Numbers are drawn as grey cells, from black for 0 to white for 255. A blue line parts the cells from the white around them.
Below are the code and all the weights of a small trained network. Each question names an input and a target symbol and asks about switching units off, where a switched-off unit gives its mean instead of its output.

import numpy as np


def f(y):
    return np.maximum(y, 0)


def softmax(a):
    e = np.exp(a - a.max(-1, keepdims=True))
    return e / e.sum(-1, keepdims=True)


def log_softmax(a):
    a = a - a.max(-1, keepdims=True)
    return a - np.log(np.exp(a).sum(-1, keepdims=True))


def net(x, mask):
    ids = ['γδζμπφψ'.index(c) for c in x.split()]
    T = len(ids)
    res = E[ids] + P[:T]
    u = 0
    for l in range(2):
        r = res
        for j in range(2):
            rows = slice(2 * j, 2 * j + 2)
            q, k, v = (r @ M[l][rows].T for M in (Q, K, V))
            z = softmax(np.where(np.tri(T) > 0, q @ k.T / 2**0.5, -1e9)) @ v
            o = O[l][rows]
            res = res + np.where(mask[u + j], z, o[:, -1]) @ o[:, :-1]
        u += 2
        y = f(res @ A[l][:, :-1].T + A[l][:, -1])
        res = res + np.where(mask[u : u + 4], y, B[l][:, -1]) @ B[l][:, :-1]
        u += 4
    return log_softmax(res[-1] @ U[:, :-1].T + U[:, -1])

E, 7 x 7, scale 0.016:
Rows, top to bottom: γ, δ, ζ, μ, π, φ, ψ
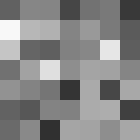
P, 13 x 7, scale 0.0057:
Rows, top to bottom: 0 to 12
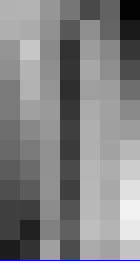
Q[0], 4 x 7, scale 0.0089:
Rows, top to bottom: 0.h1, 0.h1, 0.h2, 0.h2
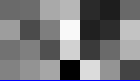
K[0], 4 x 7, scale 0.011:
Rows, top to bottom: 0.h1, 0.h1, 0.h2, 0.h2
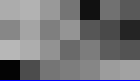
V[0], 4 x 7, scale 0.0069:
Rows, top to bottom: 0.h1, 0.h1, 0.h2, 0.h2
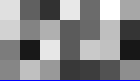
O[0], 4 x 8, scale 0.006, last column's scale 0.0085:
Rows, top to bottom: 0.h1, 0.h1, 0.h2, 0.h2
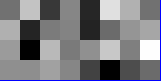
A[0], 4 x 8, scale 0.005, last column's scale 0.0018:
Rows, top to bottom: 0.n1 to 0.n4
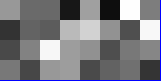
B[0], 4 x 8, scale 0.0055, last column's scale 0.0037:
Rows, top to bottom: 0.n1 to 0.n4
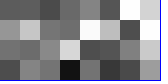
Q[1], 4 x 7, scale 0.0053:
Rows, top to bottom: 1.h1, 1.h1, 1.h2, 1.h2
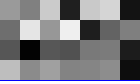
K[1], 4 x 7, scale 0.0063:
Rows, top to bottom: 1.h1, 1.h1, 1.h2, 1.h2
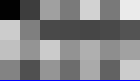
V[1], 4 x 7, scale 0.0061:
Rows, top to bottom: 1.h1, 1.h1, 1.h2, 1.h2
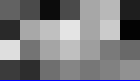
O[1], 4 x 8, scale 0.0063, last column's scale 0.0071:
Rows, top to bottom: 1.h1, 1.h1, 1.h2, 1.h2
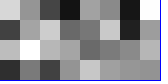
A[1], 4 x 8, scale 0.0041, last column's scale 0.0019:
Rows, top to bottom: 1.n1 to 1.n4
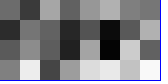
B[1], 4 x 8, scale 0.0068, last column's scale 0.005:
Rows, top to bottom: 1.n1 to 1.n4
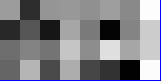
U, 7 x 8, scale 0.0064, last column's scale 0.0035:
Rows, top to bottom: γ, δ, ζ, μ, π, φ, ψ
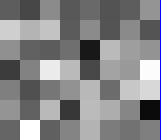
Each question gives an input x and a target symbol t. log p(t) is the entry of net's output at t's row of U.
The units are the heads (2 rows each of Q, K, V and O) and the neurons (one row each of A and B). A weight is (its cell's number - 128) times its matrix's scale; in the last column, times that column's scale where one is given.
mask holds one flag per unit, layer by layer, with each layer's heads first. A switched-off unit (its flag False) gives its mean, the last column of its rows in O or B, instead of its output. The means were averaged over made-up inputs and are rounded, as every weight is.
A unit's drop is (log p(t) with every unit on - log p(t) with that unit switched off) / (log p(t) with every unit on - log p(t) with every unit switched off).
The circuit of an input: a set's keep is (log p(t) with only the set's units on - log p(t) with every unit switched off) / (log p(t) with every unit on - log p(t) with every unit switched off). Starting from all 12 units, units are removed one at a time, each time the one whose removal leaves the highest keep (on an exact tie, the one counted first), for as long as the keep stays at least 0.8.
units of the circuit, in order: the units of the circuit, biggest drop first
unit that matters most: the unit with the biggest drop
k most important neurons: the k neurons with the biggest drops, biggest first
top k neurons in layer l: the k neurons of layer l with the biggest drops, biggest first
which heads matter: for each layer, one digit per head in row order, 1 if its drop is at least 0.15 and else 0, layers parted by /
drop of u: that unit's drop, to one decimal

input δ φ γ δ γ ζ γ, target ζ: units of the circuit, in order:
[0.h1]
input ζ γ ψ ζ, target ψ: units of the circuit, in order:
[0.h2, 0.h1]
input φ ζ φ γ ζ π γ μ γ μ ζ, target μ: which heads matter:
00 / 10
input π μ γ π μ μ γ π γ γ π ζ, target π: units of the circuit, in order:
[1.h1, 0.n1, 0.h1]
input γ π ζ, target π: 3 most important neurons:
[0.n1, 0.n2, 1.n4]
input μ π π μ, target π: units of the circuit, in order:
[0.n1, 1.h1, 0.h1]
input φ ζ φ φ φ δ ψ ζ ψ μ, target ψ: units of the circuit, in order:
[0.h2, 0.h1, 1.n4]
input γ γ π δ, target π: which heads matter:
10 / 10
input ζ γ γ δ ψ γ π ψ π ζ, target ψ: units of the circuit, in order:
[0.h1, 0.h2]
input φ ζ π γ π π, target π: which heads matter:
10 / 00
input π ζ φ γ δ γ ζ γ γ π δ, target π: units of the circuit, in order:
[1.h1, 0.n1]
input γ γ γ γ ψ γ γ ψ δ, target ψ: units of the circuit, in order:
[0.h1, 0.h2]
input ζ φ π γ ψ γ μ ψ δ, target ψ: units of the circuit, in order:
[0.h2, 0.h1]
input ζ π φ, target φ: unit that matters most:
0.h2
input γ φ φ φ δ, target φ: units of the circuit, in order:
[0.h2, 1.h1]
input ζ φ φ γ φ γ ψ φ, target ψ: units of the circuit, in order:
[0.h1, 1.n4, 0.n2]
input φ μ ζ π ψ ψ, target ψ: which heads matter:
10 / 00
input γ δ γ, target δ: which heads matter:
00 / 01
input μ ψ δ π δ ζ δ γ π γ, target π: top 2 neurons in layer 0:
[0.n1, 0.n2]
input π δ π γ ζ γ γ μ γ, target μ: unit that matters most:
1.h1
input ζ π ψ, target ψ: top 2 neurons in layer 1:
[1.n4, 1.n1]
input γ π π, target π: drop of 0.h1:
0.1
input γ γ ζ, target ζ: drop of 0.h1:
1.2
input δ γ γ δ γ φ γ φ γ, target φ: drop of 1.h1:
0.3
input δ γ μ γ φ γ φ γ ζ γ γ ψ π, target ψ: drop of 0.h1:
0.6
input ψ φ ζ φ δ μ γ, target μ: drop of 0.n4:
0.0
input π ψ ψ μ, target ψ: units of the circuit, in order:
[0.h2]
